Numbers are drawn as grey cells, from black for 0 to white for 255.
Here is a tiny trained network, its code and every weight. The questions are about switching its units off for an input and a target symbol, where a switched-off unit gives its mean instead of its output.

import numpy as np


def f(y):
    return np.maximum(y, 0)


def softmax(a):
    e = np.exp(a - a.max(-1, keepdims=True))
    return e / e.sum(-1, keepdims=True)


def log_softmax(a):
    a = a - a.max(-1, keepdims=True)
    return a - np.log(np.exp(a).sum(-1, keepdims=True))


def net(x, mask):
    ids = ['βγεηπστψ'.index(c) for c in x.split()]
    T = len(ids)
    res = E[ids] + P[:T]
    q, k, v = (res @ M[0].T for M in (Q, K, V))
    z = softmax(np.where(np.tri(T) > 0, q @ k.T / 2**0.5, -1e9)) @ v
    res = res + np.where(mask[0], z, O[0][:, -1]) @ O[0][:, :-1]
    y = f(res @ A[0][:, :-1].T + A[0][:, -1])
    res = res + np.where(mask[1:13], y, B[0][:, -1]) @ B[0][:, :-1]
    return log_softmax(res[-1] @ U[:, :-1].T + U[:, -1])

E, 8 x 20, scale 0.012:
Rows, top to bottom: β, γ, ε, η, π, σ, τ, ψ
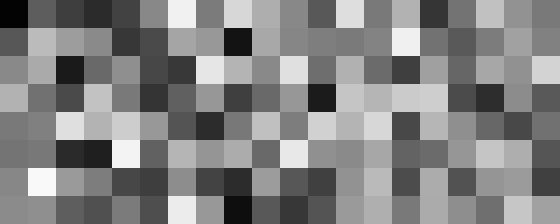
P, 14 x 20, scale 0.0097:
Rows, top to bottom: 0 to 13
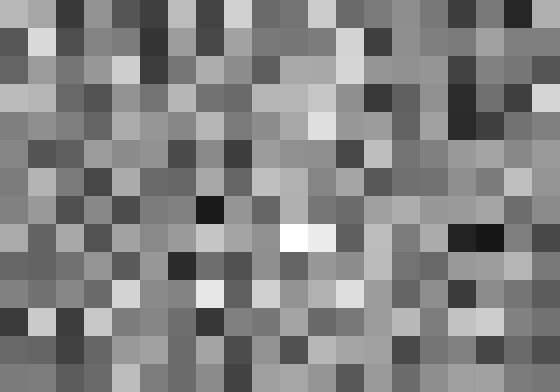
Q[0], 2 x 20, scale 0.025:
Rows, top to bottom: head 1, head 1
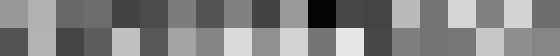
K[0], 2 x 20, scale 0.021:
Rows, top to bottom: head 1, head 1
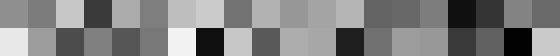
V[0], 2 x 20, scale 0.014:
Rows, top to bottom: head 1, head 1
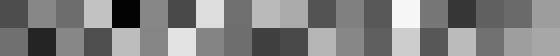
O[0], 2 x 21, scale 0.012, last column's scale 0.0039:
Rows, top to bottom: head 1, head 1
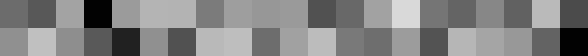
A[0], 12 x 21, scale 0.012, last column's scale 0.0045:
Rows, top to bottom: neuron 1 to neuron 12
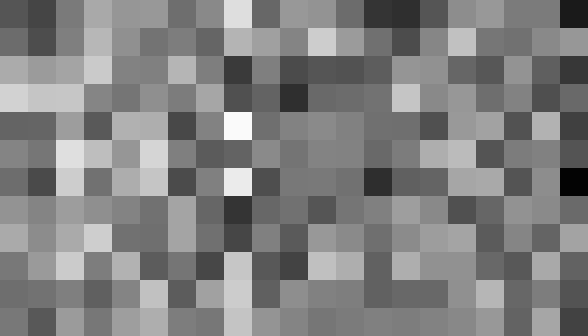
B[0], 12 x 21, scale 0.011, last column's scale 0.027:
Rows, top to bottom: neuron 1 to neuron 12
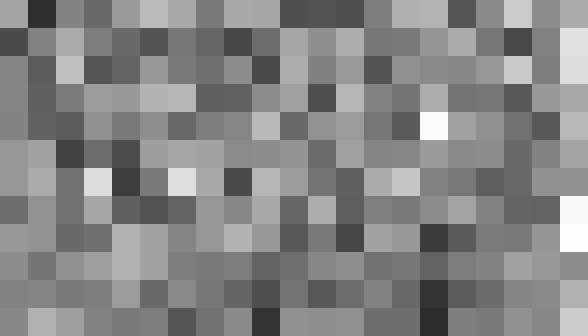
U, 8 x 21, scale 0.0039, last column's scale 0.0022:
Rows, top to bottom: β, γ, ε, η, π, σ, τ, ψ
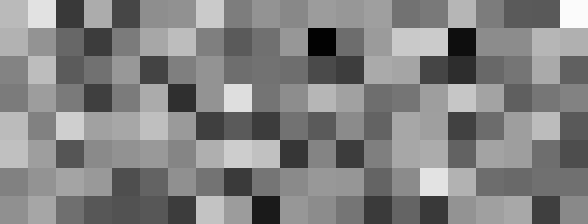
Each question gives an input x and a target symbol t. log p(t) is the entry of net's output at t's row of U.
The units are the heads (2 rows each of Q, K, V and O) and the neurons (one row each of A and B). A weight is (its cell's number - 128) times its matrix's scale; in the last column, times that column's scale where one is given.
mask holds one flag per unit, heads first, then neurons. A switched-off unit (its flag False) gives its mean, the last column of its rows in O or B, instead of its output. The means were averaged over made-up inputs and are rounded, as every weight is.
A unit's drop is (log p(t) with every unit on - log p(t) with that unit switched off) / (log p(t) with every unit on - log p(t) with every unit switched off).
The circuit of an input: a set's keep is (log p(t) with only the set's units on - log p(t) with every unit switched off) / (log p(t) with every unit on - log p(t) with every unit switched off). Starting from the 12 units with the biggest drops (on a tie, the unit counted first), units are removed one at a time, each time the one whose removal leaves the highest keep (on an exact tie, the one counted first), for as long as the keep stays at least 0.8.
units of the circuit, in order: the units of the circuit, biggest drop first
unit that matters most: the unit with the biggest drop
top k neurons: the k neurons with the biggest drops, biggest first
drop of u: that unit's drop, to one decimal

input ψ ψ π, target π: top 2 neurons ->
neuron 8; neuron 1
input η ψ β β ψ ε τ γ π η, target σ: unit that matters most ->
neuron 8
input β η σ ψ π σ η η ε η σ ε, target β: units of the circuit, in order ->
neuron 7; head 1
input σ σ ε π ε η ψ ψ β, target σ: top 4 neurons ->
neuron 1; neuron 9; neuron 12; neuron 3
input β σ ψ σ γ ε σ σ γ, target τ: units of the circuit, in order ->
neuron 8; neuron 9; head 1
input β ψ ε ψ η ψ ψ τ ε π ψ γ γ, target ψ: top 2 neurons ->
neuron 3; neuron 9
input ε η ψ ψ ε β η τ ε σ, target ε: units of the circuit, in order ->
head 1; neuron 3; neuron 8
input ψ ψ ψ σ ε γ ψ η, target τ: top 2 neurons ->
neuron 8; neuron 9
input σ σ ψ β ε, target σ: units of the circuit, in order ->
neuron 1; head 1
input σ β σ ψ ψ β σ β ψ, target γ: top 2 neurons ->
neuron 8; neuron 2
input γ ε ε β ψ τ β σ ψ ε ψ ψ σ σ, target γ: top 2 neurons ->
neuron 7; neuron 5
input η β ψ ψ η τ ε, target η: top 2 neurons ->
neuron 5; neuron 12
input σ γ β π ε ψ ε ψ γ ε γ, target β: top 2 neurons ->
neuron 3; neuron 1
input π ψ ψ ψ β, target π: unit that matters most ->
head 1
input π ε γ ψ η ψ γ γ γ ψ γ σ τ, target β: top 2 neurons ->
neuron 3; neuron 1
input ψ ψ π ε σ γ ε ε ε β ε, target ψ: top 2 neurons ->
neuron 11; neuron 9
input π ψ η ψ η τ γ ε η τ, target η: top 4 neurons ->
neuron 5; neuron 12; neuron 9; neuron 1
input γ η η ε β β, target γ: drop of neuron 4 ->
-0.1
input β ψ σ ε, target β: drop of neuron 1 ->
0.3
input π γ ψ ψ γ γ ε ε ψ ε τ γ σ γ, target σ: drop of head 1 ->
0.6
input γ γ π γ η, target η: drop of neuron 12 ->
0.4
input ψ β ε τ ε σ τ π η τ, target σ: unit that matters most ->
neuron 8
